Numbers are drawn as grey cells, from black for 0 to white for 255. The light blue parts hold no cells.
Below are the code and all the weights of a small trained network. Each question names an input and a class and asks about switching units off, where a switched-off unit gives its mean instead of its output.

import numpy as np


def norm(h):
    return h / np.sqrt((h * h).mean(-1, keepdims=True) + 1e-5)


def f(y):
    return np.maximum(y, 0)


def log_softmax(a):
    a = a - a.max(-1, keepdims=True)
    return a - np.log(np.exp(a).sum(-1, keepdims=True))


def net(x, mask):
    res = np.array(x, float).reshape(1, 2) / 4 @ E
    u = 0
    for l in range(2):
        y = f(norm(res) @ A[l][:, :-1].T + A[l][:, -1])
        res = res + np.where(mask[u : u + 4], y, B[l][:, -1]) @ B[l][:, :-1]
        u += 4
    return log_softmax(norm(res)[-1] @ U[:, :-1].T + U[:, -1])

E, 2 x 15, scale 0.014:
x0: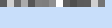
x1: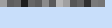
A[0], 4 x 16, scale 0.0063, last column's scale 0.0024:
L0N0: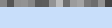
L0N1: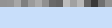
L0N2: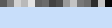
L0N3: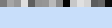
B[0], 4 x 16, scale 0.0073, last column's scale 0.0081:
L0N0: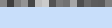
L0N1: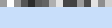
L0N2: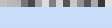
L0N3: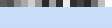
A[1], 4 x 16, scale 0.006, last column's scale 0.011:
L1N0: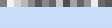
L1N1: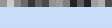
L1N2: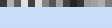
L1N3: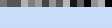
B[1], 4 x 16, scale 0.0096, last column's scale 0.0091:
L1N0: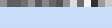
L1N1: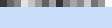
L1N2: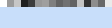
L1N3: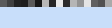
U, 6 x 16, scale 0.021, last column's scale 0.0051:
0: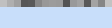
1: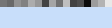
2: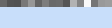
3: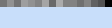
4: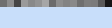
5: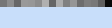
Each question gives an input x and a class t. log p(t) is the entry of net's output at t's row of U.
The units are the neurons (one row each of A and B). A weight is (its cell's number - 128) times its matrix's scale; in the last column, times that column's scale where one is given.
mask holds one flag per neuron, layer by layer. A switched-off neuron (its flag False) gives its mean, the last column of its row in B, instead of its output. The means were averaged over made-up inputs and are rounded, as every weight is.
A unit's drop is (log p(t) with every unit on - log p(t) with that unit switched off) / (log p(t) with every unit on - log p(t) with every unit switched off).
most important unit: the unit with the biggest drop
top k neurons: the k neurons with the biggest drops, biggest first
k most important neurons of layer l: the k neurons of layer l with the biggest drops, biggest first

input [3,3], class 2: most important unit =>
L1N1
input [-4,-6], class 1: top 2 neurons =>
L0N3; L1N2
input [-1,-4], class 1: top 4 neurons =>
L0N3; L1N0; L0N2; L1N1
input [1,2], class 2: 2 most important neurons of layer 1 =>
L1N1; L1N2
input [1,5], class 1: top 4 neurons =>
L0N3; L1N0; L1N3; L0N2
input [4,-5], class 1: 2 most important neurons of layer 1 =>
L1N0; L1N2
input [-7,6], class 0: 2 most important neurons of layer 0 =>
L0N3; L0N1
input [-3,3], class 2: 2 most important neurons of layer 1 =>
L1N2; L1N1
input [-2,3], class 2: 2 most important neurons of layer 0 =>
L0N2; L0N1
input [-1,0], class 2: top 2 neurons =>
L1N0; L1N2
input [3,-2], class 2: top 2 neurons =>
L1N3; L0N3
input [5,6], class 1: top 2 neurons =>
L0N2; L1N3
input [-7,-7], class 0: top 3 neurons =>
L0N2; L1N1; L0N1
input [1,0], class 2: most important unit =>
L1N0
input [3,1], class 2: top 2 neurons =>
L1N0; L1N1
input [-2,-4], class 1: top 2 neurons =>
L0N3; L0N2
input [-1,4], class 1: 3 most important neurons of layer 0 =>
L0N3; L0N2; L0N1
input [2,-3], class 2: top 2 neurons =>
L1N3; L0N3
